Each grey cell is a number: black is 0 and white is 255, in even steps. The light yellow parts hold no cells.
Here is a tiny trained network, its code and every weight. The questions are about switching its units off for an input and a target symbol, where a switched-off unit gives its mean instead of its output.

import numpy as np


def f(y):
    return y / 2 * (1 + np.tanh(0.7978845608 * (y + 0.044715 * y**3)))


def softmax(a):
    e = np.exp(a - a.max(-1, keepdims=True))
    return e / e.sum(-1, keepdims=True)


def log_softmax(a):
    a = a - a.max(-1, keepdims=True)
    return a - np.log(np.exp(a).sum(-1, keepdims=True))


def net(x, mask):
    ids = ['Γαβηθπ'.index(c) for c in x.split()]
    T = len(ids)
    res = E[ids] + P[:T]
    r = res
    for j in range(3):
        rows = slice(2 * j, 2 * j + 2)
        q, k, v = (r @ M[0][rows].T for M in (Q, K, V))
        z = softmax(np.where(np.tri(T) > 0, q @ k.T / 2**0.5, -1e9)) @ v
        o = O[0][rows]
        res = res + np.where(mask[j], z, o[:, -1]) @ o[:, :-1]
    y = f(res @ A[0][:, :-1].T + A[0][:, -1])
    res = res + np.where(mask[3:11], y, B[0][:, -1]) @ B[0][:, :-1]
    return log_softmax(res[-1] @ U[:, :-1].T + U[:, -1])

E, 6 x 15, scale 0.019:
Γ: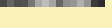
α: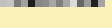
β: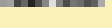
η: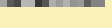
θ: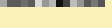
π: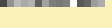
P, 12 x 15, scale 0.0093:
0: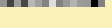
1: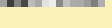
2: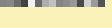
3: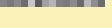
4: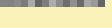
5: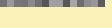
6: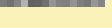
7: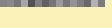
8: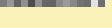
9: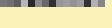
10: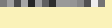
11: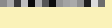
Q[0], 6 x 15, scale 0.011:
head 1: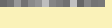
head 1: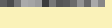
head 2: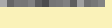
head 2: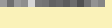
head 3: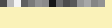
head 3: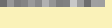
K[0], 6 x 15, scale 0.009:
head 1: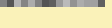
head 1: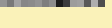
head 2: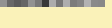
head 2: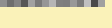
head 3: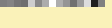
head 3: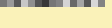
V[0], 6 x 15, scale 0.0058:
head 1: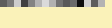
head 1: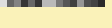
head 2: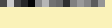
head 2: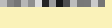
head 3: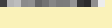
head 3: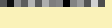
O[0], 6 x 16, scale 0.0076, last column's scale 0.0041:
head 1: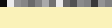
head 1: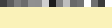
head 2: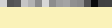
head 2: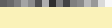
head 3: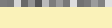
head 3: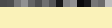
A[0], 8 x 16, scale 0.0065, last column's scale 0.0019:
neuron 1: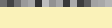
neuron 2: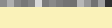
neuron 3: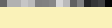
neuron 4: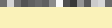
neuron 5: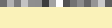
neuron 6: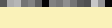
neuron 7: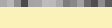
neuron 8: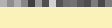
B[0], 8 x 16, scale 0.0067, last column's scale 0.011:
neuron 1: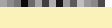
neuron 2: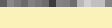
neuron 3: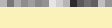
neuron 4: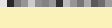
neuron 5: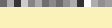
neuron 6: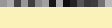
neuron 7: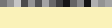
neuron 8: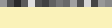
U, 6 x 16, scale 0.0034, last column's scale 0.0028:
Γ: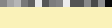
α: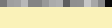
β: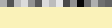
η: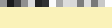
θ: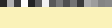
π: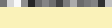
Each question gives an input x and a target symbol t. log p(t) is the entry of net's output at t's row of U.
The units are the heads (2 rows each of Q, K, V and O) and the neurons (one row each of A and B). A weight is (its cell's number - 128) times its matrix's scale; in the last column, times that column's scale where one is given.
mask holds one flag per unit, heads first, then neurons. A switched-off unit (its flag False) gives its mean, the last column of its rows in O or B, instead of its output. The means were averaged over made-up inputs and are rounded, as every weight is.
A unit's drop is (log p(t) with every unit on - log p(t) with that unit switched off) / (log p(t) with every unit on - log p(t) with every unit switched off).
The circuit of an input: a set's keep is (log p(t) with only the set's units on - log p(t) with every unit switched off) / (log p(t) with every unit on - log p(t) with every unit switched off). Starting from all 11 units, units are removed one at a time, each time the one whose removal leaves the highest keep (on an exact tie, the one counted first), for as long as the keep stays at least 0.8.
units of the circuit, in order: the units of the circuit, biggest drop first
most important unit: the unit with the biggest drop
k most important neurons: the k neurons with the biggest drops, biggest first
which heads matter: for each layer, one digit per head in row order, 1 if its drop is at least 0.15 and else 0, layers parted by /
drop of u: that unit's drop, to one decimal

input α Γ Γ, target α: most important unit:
head 3
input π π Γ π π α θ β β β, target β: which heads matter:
011
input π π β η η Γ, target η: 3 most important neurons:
neuron 6; neuron 8; neuron 7
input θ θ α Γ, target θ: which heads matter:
101
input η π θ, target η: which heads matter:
100
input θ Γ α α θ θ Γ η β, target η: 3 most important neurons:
neuron 4; neuron 6; neuron 7
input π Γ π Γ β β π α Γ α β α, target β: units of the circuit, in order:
head 2; neuron 1; neuron 3
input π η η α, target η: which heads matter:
100
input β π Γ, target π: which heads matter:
101
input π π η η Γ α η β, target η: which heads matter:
000
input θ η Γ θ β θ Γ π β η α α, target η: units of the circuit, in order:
head 1; neuron 8
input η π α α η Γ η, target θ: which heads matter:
010
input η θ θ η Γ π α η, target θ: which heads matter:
110
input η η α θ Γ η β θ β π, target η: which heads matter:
110
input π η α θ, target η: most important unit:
neuron 8
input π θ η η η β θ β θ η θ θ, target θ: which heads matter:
011
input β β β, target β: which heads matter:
110
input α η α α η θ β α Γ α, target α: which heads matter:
001
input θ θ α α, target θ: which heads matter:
111
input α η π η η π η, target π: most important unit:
neuron 6
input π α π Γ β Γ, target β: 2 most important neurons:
neuron 3; neuron 1
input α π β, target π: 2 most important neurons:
neuron 1; neuron 7
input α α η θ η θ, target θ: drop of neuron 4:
0.1
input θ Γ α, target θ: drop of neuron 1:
0.3
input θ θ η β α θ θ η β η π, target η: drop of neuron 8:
-0.1
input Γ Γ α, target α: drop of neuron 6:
0.0
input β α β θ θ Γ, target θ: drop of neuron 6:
-0.1
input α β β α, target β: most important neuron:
neuron 3
